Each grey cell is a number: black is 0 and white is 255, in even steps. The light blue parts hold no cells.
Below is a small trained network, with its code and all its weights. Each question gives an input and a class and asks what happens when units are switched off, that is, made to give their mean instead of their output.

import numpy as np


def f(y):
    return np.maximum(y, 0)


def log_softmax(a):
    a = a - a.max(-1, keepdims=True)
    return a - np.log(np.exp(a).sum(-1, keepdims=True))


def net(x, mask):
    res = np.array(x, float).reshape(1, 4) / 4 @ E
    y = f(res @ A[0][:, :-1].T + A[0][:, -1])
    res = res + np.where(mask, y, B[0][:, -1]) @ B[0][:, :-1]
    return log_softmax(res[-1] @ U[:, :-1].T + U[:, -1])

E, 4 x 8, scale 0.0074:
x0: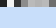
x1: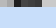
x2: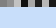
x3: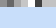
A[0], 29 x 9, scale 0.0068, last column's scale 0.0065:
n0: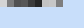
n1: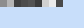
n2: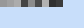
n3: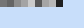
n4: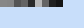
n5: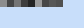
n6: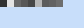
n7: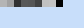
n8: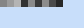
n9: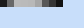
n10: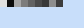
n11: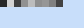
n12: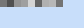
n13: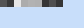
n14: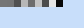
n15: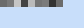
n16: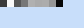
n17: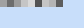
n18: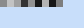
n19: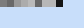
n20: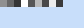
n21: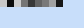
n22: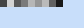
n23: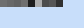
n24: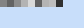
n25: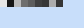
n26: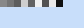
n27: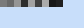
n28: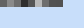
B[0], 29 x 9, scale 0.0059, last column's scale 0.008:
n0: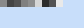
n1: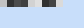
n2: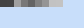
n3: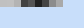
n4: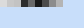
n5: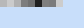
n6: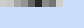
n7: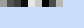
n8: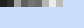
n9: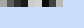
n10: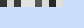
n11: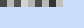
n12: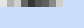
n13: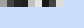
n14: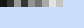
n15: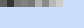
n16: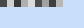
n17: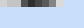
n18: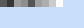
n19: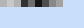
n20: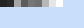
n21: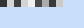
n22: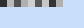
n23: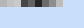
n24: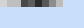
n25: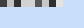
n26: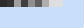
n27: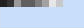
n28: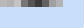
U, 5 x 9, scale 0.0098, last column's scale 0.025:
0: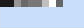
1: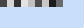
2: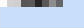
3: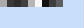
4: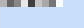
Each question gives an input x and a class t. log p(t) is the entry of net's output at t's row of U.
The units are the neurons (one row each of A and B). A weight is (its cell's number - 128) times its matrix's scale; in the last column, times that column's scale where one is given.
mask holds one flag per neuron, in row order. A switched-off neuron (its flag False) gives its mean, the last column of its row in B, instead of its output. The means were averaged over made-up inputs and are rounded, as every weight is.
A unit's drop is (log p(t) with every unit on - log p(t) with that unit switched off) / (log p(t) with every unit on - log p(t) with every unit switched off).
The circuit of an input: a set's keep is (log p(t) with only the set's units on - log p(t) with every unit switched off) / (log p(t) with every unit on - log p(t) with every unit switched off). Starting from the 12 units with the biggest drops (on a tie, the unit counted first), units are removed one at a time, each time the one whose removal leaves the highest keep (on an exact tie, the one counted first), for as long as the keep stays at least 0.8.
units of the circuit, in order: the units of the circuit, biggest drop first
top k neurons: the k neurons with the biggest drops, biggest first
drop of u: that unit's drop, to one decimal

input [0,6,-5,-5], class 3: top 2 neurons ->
n1, n7
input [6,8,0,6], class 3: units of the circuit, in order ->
n1
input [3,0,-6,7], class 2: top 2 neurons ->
n17, n24
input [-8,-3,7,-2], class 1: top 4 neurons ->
n10, n25, n21, n20
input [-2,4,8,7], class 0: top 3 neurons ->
n18, n27, n8
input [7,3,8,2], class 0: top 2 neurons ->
n18, n27
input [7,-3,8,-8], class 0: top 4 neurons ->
n18, n27, n8, n15
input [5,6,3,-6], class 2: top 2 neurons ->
n6, n28
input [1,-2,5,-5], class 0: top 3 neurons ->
n18, n27, n17
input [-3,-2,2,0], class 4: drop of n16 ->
0.3
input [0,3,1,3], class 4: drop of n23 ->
0.2
